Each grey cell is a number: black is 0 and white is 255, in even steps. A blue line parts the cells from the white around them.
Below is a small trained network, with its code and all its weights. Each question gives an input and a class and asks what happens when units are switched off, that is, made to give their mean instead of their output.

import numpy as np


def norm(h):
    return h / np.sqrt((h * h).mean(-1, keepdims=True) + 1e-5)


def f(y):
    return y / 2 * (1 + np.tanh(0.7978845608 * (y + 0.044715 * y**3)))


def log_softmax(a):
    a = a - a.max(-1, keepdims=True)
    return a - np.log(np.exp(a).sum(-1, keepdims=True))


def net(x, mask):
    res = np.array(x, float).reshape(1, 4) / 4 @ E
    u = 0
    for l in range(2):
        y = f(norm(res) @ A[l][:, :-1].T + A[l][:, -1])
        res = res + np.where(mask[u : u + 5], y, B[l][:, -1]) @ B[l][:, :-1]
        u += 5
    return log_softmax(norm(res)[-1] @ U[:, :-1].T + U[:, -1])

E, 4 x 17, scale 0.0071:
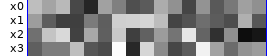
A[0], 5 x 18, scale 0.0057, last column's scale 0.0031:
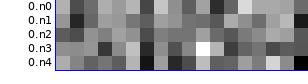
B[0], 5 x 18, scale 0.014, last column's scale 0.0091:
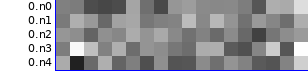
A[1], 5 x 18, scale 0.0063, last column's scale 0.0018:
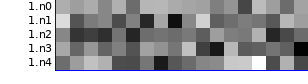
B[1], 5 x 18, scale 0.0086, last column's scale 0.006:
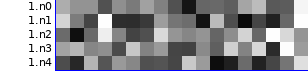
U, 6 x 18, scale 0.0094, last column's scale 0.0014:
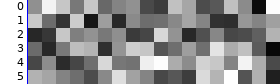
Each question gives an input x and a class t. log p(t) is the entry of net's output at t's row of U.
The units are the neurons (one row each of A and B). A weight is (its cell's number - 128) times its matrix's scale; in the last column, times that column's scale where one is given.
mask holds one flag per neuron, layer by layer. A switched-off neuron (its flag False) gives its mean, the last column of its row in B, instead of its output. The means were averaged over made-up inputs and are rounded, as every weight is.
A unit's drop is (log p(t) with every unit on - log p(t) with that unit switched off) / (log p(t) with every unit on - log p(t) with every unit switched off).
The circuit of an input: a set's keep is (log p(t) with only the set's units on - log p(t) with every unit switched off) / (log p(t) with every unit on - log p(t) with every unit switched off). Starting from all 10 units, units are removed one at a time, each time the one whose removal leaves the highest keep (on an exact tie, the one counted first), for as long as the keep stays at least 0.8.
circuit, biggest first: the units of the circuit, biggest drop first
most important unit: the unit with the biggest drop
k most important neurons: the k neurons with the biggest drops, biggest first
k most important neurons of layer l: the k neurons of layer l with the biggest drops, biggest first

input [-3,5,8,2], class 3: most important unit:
0.n3
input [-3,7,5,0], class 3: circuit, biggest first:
1.n2, 0.n3
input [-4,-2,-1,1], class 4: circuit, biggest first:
0.n4, 0.n3, 1.n1
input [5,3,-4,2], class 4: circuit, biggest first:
0.n1, 1.n1
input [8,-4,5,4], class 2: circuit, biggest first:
0.n3, 1.n4
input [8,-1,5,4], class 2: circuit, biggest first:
0.n3, 1.n4
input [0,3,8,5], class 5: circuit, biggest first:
0.n3, 1.n3
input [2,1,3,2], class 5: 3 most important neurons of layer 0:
0.n3, 0.n4, 0.n0
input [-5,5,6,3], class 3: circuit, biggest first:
0.n3, 1.n2
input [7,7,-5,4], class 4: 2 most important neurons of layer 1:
1.n1, 1.n0
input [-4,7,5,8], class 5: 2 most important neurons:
1.n3, 0.n3
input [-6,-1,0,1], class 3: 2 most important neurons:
0.n3, 0.n0
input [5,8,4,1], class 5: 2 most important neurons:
0.n3, 1.n3
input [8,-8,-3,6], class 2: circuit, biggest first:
1.n4
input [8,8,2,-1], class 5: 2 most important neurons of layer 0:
0.n3, 0.n4
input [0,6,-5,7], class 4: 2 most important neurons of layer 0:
0.n3, 0.n1
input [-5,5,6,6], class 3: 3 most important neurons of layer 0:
0.n3, 0.n2, 0.n1
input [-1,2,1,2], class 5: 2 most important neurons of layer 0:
0.n3, 0.n0
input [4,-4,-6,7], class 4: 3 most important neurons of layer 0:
0.n4, 0.n0, 0.n1
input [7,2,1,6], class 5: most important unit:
1.n3
